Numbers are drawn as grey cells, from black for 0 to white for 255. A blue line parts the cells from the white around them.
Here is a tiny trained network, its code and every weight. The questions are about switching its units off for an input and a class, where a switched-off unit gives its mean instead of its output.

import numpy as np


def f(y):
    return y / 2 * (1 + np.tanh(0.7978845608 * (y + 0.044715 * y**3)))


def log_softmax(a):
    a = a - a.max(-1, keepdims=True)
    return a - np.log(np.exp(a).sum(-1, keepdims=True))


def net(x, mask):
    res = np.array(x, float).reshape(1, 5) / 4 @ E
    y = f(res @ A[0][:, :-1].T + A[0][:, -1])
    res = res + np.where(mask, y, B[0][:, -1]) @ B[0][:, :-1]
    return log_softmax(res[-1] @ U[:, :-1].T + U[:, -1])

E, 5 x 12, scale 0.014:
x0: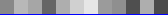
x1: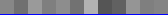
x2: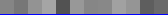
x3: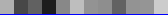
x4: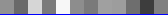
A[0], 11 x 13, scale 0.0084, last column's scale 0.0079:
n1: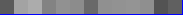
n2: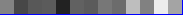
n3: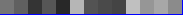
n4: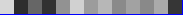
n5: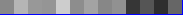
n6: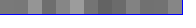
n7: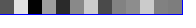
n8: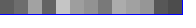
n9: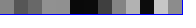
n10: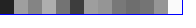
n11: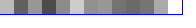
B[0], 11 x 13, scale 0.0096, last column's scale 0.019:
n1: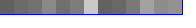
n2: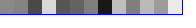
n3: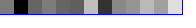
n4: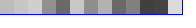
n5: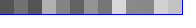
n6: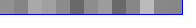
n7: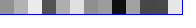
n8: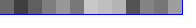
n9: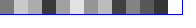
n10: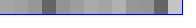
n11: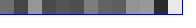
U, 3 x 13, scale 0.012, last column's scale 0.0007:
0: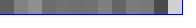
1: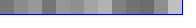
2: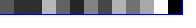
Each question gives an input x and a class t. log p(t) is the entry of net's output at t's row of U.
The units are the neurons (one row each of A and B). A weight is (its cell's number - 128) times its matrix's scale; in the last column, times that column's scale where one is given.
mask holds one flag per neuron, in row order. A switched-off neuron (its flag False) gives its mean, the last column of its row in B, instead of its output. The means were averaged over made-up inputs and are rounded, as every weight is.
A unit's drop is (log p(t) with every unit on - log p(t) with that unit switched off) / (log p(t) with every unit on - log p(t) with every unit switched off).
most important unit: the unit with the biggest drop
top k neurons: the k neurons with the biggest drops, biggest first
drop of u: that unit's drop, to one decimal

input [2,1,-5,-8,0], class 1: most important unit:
n2
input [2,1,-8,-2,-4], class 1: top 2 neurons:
(n11, n2)
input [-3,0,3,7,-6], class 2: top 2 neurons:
(n2, n3)
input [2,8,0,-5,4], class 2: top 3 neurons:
(n9, n7, n5)
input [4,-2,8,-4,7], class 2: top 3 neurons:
(n5, n9, n7)
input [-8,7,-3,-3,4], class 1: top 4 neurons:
(n11, n9, n10, n3)
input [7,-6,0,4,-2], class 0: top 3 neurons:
(n11, n10, n9)
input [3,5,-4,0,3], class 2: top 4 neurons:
(n9, n7, n4, n5)
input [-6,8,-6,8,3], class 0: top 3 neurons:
(n9, n4, n11)
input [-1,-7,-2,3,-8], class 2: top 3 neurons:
(n3, n2, n9)
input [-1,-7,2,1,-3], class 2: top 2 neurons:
(n9, n4)
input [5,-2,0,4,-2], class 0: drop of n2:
-0.1
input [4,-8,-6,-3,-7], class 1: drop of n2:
0.2
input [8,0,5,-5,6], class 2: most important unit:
n5
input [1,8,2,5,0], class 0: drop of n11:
0.2
